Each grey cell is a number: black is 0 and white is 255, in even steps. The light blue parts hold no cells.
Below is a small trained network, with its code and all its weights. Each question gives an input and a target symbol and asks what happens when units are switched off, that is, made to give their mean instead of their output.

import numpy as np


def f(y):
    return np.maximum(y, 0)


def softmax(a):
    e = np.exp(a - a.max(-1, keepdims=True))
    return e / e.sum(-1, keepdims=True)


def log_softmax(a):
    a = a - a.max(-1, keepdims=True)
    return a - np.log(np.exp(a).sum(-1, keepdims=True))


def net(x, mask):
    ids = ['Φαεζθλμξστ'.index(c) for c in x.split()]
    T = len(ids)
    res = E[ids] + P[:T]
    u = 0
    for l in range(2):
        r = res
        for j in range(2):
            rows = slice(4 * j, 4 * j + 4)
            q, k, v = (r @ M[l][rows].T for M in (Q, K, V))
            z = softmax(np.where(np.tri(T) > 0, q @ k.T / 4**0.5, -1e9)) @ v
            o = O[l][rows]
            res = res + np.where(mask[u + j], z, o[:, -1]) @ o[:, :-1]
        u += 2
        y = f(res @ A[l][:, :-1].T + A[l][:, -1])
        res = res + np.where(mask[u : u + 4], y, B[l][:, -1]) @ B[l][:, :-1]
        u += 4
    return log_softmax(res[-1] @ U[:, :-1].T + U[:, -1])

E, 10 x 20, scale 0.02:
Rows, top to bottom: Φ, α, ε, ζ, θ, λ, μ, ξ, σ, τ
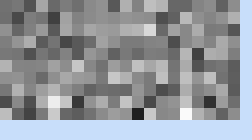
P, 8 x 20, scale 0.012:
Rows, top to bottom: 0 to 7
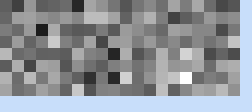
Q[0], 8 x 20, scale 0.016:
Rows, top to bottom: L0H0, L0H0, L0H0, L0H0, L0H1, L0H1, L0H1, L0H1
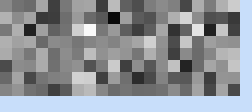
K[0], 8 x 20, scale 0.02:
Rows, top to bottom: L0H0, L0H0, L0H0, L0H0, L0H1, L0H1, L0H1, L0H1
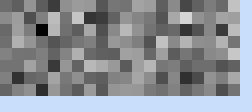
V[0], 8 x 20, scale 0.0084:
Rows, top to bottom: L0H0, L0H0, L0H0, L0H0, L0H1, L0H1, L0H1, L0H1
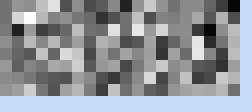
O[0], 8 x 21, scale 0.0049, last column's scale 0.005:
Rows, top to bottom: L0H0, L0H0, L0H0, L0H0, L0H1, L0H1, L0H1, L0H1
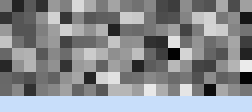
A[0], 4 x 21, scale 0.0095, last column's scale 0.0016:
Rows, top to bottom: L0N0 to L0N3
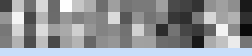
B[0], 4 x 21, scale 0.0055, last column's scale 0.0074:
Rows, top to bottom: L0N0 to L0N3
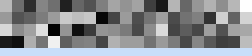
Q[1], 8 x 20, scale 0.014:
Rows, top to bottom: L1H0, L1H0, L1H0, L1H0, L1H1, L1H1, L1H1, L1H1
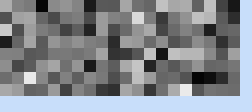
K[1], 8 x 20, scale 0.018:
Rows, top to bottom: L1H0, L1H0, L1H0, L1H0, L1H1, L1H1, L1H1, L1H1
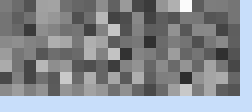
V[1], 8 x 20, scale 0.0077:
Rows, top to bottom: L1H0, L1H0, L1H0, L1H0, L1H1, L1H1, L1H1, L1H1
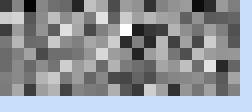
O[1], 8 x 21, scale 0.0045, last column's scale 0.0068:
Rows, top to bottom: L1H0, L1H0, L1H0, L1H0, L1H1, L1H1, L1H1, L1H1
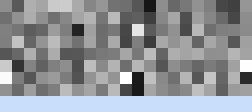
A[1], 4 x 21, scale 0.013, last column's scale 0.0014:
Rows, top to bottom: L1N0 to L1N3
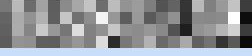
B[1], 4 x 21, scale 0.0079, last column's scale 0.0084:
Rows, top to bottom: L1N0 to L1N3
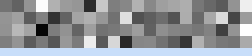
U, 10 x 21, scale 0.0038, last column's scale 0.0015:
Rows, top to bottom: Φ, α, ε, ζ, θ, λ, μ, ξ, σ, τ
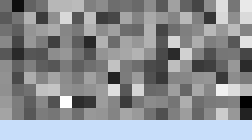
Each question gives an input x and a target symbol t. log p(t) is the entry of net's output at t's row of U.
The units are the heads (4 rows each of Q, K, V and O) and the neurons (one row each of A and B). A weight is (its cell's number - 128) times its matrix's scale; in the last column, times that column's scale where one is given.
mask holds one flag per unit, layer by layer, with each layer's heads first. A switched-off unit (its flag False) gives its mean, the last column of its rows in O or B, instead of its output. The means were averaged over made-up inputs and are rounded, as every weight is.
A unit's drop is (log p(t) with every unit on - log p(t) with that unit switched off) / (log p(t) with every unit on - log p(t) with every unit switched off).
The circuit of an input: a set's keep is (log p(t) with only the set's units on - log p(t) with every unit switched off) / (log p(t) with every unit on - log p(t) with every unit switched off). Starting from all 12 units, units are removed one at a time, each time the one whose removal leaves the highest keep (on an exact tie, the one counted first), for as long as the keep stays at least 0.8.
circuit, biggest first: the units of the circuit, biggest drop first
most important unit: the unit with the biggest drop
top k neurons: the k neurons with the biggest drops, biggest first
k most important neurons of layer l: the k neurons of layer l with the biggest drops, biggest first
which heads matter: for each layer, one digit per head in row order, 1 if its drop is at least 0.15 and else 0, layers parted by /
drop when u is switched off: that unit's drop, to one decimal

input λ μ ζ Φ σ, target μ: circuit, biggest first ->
(L1H0 L0H1)
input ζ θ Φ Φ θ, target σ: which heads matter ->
11 / 00
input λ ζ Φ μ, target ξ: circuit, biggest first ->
(L1H0 L1N0 L0H0)
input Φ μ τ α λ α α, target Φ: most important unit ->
L0H0
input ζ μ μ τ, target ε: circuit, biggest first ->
(L1H1 L0H1)
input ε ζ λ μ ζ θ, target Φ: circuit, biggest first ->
(L0H1 L0N1 L0N3)
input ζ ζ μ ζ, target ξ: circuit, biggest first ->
(L0H0 L1N0)
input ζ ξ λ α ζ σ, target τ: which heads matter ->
01 / 00
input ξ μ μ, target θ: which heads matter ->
10 / 00
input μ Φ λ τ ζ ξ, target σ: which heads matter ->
00 / 01
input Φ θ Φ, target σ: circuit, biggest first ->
(L0H1 L0H0 L1H0)
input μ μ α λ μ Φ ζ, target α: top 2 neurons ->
(L0N0 L1N0)
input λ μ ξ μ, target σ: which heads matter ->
11 / 01
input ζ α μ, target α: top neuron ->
(L0N0)
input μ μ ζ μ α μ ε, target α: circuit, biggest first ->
(L0H1 L0N0)
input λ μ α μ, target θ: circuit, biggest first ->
(L0H1 L1H0)
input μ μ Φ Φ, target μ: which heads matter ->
01 / 00
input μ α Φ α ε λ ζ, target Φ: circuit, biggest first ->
(L0H0 L0H1)
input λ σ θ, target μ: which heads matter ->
01 / 10
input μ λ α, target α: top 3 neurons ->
(L0N0 L1N0 L0N2)
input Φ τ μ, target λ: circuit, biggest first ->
(L0H0)
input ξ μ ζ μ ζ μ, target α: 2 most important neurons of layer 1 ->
(L1N2 L1N0)
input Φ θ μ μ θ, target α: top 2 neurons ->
(L0N0 L1N0)
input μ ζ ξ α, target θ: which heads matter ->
01 / 00
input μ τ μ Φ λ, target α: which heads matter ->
11 / 00
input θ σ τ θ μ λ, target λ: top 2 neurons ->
(L0N0 L1N2)
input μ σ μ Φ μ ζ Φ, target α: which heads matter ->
11 / 00
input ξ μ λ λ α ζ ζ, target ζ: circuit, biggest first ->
(L0H1 L0H0 L1H0)
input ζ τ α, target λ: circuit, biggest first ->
(L0H0)
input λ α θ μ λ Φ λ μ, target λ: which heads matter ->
01 / 10
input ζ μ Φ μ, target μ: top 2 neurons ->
(L1N2 L1N0)
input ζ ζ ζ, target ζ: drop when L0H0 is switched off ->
0.3
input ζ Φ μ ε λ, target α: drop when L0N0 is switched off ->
0.2
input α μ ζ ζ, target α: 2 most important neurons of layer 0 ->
(L0N1 L0N0)
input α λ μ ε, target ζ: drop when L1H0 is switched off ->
0.4
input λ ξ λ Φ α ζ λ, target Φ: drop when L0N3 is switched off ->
0.0
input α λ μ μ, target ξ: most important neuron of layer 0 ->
(L0N0)
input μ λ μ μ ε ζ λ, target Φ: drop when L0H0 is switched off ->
0.8
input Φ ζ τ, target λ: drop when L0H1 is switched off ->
0.1
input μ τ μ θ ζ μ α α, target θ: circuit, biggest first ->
(L0H1)
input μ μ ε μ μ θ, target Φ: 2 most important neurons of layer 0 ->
(L0N1 L0N3)
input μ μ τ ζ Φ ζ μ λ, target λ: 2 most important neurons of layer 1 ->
(L1N2 L1N0)
